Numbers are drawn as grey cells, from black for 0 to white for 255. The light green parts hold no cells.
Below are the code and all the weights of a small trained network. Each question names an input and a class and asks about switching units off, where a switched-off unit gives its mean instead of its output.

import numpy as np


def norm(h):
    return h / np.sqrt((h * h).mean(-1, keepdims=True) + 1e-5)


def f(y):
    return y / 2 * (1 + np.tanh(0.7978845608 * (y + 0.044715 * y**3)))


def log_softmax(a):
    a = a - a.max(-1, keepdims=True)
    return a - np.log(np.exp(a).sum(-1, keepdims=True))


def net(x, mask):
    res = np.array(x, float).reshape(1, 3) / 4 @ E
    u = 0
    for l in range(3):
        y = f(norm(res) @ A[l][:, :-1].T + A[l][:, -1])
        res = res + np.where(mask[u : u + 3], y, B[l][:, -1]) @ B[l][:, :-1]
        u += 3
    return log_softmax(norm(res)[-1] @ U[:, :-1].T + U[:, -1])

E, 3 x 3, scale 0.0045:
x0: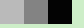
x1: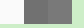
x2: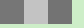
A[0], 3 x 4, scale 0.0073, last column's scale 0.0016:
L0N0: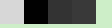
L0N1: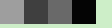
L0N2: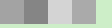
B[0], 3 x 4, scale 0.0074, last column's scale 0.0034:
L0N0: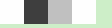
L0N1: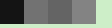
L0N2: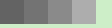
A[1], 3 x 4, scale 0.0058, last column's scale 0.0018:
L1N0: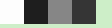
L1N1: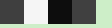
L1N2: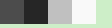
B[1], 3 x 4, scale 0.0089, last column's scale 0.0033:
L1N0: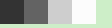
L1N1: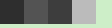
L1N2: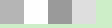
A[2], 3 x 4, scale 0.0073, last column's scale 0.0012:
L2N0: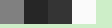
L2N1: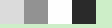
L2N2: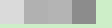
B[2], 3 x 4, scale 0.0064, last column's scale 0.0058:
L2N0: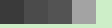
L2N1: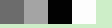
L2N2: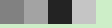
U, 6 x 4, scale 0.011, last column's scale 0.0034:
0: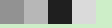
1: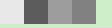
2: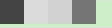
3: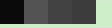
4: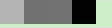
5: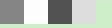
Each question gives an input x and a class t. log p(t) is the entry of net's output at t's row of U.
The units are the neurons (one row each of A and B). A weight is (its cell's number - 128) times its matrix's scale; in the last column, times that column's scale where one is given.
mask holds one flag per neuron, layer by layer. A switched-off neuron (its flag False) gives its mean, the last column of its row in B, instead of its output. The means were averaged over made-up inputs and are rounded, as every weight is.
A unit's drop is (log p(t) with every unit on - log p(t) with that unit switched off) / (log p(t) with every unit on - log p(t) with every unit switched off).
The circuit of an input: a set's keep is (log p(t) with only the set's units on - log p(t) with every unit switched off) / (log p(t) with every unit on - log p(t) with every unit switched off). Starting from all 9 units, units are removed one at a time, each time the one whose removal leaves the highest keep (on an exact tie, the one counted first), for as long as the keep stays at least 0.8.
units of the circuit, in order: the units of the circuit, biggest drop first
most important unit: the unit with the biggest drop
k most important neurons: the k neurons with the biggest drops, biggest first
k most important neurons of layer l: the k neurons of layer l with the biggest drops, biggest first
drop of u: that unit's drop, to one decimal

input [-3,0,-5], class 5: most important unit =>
L1N2
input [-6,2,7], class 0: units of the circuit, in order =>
(L1N0; L2N1)
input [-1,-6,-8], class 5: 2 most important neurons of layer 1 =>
(L1N2; L1N0)
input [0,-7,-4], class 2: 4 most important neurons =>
(L0N0; L2N1; L2N2; L1N2)
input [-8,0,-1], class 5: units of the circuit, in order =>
(L1N0; L1N2; L2N1)
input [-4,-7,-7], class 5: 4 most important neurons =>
(L1N2; L1N0; L1N1; L0N1)
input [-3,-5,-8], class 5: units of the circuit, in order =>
(L1N2; L1N0)
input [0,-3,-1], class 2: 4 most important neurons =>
(L2N1; L2N2; L0N0; L1N2)
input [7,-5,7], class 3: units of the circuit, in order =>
(L1N1; L1N2)
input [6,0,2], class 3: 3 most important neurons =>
(L1N2; L1N0; L2N0)
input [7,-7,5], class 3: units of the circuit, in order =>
(L1N2; L2N1)
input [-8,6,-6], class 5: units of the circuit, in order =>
(L1N2; L2N1)
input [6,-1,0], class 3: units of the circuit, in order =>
(L1N0; L2N0)
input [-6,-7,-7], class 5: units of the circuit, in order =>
(L1N2; L1N0)
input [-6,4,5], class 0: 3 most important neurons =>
(L1N0; L2N1; L2N2)
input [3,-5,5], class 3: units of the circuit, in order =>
(L1N2; L2N1)
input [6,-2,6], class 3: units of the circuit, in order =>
(L1N2; L2N0)
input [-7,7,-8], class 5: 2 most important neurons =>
(L1N2; L2N1)
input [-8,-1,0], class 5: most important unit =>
L1N0
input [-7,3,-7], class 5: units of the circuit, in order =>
(L1N2; L2N1)
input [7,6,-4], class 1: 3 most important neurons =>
(L0N0; L1N0; L1N2)
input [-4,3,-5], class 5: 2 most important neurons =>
(L1N2; L2N1)
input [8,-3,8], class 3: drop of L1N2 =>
0.3
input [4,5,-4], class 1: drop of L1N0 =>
0.2
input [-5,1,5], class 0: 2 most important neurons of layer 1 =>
(L1N0; L1N1)
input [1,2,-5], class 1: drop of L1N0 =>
0.2
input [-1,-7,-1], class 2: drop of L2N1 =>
0.9
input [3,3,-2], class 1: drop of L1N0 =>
0.2
